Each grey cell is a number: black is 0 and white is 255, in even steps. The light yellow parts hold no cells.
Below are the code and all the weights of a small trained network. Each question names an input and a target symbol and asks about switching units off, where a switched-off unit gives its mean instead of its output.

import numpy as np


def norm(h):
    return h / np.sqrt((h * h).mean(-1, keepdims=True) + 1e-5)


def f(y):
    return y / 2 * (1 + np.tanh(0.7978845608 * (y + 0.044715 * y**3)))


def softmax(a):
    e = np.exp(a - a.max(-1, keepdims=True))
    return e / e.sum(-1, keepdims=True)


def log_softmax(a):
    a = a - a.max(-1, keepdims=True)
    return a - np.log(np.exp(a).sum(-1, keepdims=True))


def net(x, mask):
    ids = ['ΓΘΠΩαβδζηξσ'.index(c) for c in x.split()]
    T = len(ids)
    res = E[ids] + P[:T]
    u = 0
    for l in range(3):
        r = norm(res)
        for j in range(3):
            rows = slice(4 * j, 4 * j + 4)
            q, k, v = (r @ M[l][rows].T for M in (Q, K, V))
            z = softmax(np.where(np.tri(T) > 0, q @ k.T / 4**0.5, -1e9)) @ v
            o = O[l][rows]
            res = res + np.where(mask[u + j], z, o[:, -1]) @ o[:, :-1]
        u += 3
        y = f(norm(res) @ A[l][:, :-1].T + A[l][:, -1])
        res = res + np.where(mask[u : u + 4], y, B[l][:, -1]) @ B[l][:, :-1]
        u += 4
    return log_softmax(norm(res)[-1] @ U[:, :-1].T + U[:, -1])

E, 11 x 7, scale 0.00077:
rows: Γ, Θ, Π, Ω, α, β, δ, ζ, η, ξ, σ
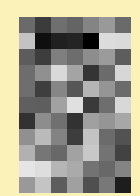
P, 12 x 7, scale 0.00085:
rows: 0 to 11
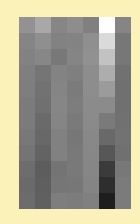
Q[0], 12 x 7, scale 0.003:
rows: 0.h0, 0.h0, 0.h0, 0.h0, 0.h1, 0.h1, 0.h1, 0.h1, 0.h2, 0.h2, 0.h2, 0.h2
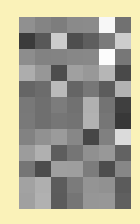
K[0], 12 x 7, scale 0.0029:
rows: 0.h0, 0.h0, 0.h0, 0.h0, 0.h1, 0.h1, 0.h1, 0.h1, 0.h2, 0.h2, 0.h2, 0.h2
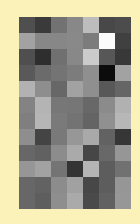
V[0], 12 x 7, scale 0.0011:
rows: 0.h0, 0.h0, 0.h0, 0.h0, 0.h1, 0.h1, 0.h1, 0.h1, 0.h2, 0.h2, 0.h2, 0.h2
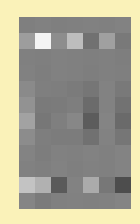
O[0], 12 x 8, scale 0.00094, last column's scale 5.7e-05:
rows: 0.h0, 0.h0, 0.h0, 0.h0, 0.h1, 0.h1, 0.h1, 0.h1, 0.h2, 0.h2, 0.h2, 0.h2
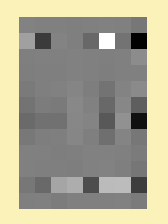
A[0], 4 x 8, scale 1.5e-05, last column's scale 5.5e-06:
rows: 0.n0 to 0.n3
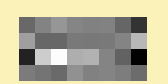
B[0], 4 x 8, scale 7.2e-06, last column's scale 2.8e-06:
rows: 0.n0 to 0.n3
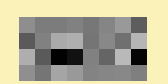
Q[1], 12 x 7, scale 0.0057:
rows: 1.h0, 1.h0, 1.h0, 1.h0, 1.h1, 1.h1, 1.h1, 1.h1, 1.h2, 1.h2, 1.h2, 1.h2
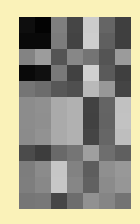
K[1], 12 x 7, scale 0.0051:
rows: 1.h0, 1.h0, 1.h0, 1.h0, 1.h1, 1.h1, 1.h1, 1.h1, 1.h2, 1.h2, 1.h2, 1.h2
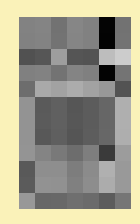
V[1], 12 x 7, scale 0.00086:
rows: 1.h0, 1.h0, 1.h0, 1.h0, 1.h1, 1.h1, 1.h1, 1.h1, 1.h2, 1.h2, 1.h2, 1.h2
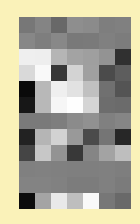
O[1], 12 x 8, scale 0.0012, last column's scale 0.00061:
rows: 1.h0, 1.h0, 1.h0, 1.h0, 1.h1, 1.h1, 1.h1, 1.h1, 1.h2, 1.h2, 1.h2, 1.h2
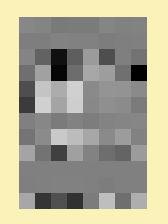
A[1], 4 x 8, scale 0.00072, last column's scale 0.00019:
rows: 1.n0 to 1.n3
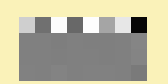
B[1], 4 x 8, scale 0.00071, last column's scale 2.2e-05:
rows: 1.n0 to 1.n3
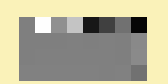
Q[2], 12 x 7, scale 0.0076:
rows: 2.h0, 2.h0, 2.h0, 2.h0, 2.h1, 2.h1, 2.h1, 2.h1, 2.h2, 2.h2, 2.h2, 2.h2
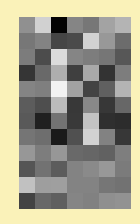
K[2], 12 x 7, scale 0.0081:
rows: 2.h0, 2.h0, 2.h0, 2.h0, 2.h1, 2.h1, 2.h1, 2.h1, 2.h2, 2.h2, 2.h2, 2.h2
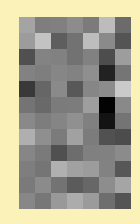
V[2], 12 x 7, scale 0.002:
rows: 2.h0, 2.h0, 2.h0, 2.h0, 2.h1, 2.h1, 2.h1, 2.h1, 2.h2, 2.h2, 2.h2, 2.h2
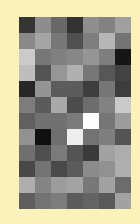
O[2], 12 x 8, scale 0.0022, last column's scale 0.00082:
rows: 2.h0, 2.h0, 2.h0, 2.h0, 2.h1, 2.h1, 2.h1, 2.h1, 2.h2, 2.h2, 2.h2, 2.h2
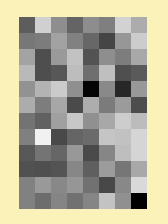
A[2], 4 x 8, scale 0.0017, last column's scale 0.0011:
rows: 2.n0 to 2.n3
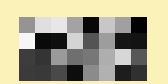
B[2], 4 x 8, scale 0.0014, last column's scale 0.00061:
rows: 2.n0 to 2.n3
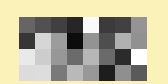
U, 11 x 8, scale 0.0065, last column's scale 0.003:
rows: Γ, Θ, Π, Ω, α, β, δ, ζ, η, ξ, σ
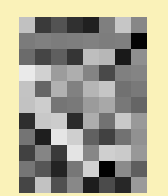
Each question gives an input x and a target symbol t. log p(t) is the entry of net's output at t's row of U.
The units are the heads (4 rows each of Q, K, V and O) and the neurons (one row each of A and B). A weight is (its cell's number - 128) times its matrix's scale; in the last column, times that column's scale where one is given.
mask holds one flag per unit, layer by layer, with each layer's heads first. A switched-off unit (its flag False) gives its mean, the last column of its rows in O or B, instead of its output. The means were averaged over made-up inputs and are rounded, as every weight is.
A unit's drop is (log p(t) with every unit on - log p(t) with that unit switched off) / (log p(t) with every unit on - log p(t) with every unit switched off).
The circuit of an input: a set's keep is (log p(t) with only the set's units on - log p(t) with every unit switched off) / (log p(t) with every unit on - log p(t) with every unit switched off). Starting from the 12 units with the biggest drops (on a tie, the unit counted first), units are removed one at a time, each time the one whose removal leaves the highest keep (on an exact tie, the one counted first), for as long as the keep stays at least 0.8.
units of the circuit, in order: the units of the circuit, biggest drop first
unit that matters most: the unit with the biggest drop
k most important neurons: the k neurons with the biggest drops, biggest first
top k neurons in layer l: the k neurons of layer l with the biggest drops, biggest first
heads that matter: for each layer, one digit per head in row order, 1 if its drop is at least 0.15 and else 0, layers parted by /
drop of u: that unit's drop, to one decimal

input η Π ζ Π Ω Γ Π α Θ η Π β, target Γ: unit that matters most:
1.h1
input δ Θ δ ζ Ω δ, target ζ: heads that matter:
000 / 001 / 010
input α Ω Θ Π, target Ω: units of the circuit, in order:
(2.h1, 2.n3)
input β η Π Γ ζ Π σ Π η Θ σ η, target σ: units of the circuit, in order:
(2.h1, 1.h0)
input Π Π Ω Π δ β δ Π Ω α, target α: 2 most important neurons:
(2.n1, 2.n2)
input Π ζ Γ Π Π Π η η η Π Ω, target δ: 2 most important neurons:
(2.n0, 2.n3)
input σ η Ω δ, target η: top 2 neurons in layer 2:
(2.n1, 2.n0)
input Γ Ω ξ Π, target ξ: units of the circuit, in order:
(2.h1, 2.n3)
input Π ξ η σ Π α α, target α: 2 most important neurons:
(2.n2, 2.n1)
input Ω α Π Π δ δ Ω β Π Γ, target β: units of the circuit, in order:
(2.h0, 2.h1, 2.n3, 1.h0)
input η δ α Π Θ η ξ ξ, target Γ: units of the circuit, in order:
(1.h1, 2.h2)
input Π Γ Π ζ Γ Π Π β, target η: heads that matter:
000 / 000 / 110
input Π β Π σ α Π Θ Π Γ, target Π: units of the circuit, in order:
(2.h1, 2.n0, 2.h0, 1.h0)
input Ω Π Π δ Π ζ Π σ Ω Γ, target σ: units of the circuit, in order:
(2.h1)
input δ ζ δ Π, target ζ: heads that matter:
000 / 001 / 010
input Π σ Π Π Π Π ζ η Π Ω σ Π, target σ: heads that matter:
000 / 000 / 010
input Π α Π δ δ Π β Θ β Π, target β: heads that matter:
000 / 000 / 110
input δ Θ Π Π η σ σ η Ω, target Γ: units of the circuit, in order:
(1.h1, 2.h0)
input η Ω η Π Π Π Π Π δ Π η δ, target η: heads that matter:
000 / 000 / 110
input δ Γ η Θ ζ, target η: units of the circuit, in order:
(2.h1, 2.h2)
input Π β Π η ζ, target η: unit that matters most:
2.h1
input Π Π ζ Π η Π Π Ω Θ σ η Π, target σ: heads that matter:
000 / 100 / 010
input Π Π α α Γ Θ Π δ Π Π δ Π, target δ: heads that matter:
000 / 000 / 100
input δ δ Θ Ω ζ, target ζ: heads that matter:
000 / 000 / 010
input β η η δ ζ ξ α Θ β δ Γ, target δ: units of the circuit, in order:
(2.h0, 1.h0)
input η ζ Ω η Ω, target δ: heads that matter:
000 / 110 / 100
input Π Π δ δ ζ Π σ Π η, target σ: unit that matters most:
1.h0
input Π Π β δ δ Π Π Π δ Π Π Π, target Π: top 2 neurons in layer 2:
(2.n0, 2.n1)
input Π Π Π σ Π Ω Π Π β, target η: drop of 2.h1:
0.6
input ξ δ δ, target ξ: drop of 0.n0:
0.0
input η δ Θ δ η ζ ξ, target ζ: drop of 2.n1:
0.1
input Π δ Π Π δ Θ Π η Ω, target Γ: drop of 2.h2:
0.2
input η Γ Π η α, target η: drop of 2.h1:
1.5
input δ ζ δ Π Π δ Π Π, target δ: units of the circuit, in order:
(2.h0)
